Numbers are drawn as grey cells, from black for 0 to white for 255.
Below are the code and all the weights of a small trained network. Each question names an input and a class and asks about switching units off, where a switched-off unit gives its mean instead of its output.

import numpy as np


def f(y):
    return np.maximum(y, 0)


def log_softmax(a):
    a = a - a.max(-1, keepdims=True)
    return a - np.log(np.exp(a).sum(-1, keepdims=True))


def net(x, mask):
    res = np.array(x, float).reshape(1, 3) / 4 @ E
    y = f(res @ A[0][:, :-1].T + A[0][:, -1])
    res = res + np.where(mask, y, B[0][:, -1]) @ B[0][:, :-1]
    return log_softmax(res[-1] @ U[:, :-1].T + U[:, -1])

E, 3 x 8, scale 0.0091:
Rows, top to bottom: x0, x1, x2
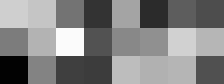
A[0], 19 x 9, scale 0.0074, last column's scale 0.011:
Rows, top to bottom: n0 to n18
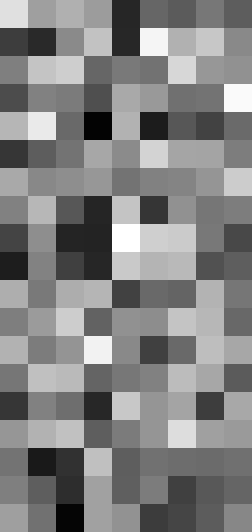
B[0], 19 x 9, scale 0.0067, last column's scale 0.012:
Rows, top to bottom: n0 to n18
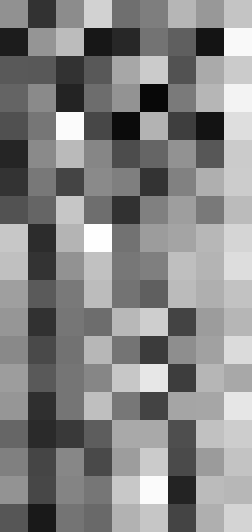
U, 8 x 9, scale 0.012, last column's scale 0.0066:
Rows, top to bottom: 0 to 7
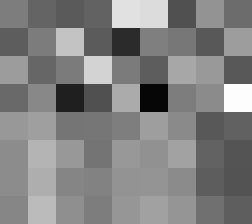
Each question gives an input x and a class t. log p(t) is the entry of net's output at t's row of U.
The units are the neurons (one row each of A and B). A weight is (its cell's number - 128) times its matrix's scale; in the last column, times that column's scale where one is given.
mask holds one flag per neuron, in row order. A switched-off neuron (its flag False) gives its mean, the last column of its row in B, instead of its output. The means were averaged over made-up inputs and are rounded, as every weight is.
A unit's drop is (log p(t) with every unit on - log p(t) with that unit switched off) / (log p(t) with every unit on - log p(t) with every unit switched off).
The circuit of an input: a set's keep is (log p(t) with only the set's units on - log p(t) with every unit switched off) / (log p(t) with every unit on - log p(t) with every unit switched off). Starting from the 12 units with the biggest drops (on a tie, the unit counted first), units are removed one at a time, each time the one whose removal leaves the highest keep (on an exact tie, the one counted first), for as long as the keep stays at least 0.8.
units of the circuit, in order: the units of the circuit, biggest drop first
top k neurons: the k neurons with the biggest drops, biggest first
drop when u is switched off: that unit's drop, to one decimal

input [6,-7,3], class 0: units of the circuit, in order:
n18
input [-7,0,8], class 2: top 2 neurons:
n8, n9
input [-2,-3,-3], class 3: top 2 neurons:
n8, n4
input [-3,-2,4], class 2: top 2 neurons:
n4, n8
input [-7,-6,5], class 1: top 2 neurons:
n1, n5
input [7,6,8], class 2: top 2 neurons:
n8, n14
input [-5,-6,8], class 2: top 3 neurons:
n8, n9, n14
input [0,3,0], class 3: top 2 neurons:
n17, n18
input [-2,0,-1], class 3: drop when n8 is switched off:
0.1
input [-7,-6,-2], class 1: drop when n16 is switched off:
-0.1
